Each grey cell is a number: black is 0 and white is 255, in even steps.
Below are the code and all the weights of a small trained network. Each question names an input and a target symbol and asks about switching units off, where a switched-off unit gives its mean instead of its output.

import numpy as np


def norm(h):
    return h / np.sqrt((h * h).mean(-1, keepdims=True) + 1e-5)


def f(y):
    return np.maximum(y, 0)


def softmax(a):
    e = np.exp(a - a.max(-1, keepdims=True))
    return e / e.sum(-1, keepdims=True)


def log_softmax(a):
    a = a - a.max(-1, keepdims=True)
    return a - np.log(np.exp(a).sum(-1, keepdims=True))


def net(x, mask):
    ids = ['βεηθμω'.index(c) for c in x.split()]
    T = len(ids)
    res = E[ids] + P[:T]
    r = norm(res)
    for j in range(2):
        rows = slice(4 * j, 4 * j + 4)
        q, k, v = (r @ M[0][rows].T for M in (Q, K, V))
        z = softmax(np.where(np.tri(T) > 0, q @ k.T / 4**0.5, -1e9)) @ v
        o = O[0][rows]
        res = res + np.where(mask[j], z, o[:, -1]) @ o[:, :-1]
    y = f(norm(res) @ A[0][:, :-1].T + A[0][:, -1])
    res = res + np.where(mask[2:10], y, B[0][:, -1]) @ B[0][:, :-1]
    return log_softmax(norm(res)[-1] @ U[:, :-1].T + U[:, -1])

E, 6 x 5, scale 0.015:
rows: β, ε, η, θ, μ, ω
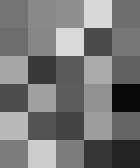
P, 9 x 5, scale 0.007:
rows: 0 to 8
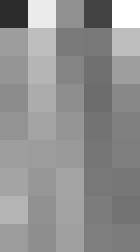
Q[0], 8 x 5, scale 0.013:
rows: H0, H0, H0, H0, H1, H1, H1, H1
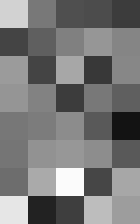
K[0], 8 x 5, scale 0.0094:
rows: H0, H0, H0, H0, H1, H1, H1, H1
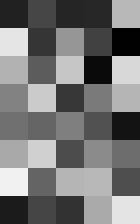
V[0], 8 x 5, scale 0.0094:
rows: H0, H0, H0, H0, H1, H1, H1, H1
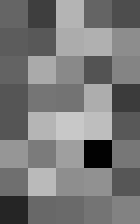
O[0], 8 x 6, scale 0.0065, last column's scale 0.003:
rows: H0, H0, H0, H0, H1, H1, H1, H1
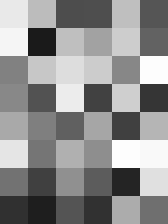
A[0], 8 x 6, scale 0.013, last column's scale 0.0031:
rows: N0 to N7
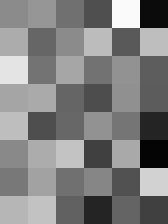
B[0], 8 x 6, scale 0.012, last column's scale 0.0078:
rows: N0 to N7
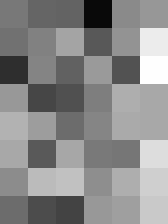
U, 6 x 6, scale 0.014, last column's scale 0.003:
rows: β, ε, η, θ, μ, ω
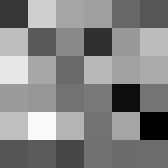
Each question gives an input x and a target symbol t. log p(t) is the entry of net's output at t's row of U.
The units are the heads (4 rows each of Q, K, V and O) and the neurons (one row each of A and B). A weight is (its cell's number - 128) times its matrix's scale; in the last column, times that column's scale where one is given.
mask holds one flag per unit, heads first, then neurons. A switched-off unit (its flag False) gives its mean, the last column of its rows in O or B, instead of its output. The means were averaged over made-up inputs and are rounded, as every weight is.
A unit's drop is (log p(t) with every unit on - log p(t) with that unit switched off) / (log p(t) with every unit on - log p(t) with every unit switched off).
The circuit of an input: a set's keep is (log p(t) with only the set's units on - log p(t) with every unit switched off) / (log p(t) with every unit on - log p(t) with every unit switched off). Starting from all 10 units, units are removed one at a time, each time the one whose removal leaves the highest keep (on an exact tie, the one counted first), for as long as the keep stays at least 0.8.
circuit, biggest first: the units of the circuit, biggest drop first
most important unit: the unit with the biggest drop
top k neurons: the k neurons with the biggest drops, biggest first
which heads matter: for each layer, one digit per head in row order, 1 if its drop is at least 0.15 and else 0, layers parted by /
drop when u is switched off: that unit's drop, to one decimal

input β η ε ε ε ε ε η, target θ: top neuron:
[N5]
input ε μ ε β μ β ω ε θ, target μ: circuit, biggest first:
[N2; N6]
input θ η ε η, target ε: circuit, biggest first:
[H1; N2; H0]
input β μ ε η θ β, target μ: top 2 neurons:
[N2; N7]
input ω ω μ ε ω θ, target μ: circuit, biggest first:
[N6; N2]
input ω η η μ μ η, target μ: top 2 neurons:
[N1; N4]
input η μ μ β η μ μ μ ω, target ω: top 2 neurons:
[N7; N5]
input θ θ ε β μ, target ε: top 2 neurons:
[N2; N4]
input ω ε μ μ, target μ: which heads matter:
10
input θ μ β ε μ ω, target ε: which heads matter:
10
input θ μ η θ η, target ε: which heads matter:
01
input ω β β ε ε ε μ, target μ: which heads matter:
00
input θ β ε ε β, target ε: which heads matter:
11
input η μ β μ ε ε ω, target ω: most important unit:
N7
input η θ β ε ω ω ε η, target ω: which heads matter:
11
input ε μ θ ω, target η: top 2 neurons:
[N7; N6]
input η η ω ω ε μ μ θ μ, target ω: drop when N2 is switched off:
0.1
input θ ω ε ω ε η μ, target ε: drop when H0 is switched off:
0.2
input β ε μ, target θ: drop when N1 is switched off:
0.0
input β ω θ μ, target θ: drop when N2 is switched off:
0.1
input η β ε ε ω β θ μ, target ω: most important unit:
H0
